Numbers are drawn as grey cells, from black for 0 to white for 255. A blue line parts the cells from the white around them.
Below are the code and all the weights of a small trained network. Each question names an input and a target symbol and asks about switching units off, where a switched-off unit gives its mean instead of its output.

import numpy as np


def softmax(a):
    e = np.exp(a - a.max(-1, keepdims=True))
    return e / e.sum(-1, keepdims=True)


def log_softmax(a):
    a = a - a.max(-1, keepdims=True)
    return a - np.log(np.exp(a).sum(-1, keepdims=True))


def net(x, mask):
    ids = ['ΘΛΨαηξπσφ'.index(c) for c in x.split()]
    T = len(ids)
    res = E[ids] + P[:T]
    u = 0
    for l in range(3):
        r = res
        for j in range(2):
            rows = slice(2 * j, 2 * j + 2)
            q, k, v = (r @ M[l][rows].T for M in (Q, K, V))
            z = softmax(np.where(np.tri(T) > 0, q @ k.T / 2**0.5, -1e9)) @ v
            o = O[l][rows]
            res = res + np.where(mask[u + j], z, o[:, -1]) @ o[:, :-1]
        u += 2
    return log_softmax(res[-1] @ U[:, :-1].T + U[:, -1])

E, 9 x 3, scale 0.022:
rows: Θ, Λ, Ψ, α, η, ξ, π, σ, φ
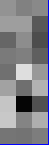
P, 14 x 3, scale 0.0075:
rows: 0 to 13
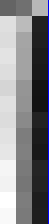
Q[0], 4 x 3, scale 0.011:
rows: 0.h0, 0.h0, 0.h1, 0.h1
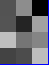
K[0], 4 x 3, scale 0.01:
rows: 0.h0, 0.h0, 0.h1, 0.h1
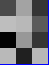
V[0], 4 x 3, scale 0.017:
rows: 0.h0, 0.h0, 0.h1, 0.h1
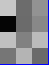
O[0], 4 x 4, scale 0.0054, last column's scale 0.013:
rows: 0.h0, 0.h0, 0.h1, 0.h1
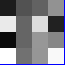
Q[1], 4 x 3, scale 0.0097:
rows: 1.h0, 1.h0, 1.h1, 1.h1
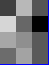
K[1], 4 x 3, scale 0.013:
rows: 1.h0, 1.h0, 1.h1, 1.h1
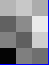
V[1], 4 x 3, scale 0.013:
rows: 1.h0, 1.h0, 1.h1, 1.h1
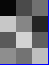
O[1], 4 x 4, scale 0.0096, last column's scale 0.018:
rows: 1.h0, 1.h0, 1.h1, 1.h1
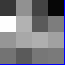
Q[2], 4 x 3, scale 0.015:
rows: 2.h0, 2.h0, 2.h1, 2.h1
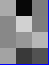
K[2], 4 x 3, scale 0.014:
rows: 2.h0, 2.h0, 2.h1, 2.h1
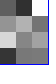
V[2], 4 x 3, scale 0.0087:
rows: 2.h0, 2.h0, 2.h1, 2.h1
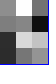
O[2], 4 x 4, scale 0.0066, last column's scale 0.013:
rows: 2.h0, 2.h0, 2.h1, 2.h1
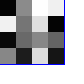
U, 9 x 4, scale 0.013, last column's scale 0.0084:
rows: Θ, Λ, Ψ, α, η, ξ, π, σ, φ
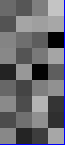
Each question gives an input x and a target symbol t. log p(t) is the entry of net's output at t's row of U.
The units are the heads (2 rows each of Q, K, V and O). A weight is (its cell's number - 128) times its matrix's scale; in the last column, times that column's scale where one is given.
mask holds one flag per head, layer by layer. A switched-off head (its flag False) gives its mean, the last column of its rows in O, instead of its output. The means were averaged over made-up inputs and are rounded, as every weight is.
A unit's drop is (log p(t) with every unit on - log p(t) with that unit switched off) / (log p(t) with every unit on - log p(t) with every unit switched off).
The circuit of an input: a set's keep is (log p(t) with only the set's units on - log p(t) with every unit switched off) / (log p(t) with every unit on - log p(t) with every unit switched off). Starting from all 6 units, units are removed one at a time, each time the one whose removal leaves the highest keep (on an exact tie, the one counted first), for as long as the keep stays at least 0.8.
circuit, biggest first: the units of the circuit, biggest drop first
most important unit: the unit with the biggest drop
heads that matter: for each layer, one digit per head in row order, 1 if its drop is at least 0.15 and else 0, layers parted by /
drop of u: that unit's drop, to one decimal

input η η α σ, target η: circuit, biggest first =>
2.h0, 0.h0
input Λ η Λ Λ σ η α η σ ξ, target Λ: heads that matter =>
10 / 11 / 10
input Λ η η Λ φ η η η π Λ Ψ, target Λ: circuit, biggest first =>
2.h0, 1.h1
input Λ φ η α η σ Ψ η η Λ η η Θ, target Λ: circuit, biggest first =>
2.h0, 1.h1, 1.h0, 2.h1
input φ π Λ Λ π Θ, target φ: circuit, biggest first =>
2.h0, 1.h1
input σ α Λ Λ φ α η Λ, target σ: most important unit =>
2.h1
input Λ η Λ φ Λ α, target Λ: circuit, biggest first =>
2.h0, 1.h1, 1.h0
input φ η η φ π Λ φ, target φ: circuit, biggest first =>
0.h0, 2.h0, 1.h1
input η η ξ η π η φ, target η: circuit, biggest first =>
2.h0, 0.h0, 2.h1
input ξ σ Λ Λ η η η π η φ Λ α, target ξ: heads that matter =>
01 / 10 / 11
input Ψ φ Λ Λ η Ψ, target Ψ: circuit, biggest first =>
0.h0, 2.h1, 1.h0
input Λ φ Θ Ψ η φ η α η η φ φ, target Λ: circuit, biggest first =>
2.h0, 1.h1, 1.h0, 0.h1
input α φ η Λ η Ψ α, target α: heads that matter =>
11 / 10 / 00
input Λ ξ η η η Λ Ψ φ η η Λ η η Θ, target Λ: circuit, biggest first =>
2.h0, 1.h1, 1.h0, 0.h0
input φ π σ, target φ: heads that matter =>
10 / 01 / 11
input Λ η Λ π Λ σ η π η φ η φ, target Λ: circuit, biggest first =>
2.h0, 1.h1, 0.h0, 1.h0
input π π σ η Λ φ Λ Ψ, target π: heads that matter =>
01 / 10 / 11
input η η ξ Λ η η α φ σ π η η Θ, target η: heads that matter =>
10 / 00 / 10
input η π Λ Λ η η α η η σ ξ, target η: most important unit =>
0.h0
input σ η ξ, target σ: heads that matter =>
11 / 10 / 01
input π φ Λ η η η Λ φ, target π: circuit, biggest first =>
1.h0, 2.h1, 2.h0, 0.h1
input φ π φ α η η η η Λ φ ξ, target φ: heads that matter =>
10 / 00 / 10
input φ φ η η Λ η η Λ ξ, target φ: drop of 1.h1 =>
0.2
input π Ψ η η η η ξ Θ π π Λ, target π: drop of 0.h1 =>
0.3
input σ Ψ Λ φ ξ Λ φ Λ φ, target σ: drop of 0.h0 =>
0.5
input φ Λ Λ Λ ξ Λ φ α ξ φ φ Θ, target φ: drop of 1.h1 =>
0.3
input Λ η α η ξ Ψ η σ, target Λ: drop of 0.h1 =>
0.0
